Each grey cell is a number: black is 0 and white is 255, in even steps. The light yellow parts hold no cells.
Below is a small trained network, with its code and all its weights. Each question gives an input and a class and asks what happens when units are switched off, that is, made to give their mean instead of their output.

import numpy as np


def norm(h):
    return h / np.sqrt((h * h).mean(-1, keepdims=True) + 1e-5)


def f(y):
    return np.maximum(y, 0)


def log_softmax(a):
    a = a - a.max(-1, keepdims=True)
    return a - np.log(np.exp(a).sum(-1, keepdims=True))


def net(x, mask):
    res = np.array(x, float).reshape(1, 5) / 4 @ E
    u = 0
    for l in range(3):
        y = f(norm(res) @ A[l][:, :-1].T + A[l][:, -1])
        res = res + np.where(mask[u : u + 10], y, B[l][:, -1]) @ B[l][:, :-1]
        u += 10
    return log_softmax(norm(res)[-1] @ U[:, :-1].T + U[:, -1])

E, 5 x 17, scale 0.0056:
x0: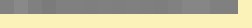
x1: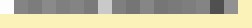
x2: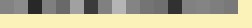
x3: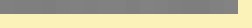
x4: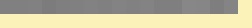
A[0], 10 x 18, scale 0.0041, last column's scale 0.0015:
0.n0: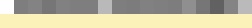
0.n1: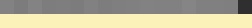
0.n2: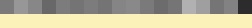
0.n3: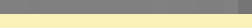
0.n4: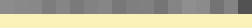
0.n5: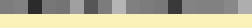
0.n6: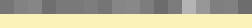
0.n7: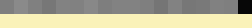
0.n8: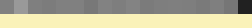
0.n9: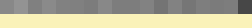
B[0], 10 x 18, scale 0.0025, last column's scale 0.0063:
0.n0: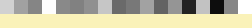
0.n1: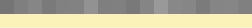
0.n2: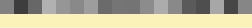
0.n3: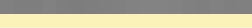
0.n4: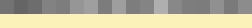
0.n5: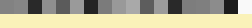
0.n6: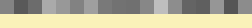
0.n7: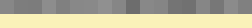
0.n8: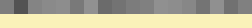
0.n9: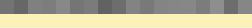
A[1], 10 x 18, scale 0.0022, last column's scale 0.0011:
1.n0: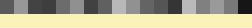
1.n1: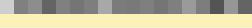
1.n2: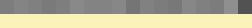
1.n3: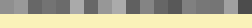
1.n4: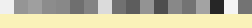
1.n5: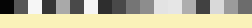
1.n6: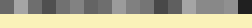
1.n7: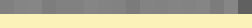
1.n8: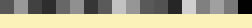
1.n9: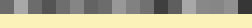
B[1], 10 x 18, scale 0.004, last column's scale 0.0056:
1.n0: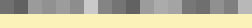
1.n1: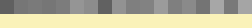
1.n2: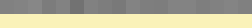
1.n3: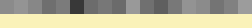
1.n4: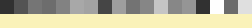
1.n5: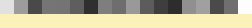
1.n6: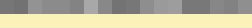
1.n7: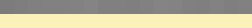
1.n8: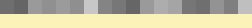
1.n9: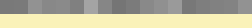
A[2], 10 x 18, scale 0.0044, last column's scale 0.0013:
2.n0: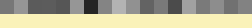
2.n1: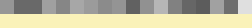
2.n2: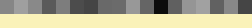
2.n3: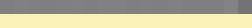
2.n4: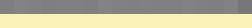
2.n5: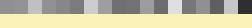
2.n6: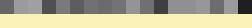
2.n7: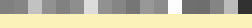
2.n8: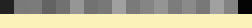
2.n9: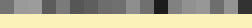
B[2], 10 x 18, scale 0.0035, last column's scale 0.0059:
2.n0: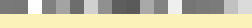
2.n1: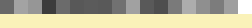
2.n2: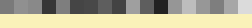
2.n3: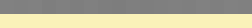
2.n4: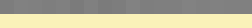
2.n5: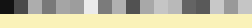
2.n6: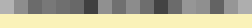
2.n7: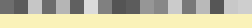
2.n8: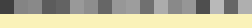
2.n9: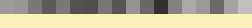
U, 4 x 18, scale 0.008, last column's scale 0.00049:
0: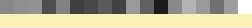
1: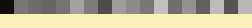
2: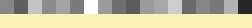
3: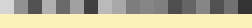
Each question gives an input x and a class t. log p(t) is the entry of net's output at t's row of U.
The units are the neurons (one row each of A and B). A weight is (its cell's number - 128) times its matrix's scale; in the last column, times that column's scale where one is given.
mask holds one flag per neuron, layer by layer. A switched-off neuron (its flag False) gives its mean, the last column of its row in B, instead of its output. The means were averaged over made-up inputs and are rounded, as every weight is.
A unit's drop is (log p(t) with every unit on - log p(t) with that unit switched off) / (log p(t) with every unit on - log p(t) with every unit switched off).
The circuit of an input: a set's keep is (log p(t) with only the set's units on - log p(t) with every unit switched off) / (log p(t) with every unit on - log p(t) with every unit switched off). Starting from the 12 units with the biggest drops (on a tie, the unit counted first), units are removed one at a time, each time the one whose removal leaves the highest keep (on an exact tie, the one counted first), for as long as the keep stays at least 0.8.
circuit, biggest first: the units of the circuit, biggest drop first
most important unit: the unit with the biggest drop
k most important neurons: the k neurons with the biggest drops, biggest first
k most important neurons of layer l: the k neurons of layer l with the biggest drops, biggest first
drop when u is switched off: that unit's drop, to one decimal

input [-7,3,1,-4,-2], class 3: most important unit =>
0.n0
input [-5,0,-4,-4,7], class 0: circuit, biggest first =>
(0.n0 1.n5)
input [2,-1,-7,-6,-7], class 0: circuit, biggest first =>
(1.n5 0.n0)
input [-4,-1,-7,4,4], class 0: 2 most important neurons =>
(1.n5 0.n0)
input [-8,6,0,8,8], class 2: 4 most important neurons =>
(1.n5 0.n5 0.n0 1.n4)
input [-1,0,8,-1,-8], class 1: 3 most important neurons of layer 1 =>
(1.n5 1.n8 1.n0)
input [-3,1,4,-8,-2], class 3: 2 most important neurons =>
(1.n4 0.n5)
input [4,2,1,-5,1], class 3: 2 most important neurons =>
(0.n0 2.n2)
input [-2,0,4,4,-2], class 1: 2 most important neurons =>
(0.n0 1.n5)
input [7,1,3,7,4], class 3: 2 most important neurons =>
(0.n5 1.n4)
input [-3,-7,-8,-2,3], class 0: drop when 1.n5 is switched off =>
1.6
